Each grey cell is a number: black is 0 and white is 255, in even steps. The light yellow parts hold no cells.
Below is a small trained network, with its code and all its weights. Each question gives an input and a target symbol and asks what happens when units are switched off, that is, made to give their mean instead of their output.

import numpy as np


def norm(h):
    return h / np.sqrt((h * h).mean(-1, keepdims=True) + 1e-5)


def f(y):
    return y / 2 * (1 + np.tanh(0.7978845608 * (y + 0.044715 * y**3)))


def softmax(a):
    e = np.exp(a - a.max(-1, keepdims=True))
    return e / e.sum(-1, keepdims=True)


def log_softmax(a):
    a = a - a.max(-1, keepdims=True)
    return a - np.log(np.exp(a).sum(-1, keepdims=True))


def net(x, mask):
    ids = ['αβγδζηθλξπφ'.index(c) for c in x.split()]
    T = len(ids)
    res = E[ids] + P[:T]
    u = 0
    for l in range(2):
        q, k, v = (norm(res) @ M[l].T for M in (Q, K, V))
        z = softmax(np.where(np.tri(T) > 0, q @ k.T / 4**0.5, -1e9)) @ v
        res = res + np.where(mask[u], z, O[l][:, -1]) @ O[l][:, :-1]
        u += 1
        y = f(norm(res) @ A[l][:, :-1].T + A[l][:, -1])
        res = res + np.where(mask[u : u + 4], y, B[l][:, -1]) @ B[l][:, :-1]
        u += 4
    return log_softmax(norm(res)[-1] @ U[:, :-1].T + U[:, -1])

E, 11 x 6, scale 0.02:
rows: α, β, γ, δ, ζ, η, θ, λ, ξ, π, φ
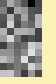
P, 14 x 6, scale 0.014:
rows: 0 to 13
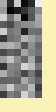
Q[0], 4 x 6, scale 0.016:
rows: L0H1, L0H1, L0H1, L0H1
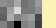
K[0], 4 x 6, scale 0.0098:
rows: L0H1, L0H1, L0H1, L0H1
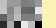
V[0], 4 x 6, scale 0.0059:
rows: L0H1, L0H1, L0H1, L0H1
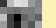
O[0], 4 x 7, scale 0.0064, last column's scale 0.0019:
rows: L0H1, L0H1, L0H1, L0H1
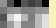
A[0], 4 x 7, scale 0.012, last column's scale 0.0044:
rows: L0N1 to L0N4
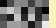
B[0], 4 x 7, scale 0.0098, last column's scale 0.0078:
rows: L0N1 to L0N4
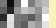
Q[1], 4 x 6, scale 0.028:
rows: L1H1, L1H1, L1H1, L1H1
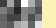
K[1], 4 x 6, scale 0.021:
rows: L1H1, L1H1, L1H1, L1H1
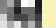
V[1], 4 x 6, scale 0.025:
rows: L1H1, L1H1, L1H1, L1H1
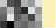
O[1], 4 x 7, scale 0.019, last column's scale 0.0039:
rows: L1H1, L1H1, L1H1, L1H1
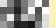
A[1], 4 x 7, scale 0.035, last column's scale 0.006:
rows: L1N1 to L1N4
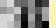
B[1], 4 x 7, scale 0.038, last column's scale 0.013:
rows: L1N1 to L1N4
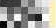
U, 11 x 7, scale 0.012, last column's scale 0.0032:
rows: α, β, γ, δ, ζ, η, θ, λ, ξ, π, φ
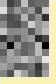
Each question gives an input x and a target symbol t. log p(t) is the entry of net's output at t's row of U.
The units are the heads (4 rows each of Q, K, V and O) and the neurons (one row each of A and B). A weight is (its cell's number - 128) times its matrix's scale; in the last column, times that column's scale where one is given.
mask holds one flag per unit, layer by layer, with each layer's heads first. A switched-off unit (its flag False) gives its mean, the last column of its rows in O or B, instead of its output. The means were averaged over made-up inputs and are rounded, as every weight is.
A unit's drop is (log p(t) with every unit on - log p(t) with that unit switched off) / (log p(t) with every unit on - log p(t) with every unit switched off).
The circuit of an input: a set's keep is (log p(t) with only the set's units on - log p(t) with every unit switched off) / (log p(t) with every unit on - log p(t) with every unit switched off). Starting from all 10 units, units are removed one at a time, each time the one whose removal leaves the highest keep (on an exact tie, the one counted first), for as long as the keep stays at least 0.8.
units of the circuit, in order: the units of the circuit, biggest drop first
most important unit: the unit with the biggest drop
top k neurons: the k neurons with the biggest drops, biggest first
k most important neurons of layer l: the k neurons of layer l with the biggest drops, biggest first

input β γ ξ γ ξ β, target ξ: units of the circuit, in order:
[L1H1]
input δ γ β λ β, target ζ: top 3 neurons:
[L0N3 L1N3 L0N1]
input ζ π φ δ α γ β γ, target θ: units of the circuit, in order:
[L0N3 L0N2 L1H1]
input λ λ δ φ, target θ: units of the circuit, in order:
[L1H1 L0N2]
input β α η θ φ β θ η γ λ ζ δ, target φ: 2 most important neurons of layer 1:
[L1N1 L1N4]
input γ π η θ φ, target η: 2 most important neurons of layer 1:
[L1N4 L1N1]
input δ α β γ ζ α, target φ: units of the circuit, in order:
[L1H1 L0N1 L0N3 L0N4]
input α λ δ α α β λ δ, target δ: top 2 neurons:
[L0N3 L1N3]
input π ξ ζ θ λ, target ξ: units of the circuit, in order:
[L0H1 L1H1]
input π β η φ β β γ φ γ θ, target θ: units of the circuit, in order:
[L0N2 L1H1]
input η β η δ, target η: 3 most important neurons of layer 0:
[L0N1 L0N4 L0N2]
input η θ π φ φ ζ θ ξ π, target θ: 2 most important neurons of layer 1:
[L1N2 L1N3]
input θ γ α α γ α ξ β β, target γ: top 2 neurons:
[L1N1 L0N1]
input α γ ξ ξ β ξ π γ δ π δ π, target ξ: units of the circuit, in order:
[L1H1]
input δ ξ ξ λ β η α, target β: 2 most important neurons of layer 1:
[L1N1 L1N4]
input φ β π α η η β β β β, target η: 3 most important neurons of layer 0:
[L0N4 L0N3 L0N2]
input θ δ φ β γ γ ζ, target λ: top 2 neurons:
[L0N1 L1N4]
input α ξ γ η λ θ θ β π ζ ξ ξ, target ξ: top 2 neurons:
[L0N3 L1N3]
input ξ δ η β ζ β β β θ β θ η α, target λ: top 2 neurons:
[L0N1 L0N4]
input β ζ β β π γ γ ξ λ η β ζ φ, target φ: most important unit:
L0N2
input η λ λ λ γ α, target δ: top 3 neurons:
[L0N1 L0N3 L1N3]
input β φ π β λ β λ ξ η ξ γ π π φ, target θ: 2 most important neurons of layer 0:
[L0N2 L0N4]
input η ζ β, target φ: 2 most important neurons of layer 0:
[L0N4 L0N1]
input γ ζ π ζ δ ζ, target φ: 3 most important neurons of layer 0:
[L0N4 L0N3 L0N2]
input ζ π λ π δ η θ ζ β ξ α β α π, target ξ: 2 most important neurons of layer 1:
[L1N3 L1N1]
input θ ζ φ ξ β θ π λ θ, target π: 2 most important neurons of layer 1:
[L1N3 L1N4]
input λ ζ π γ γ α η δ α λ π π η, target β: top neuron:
[L0N2]
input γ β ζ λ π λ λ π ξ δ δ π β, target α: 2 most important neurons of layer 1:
[L1N1 L1N3]
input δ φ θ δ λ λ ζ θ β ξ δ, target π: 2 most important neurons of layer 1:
[L1N3 L1N4]
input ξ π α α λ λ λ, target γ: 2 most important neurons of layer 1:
[L1N1 L1N4]
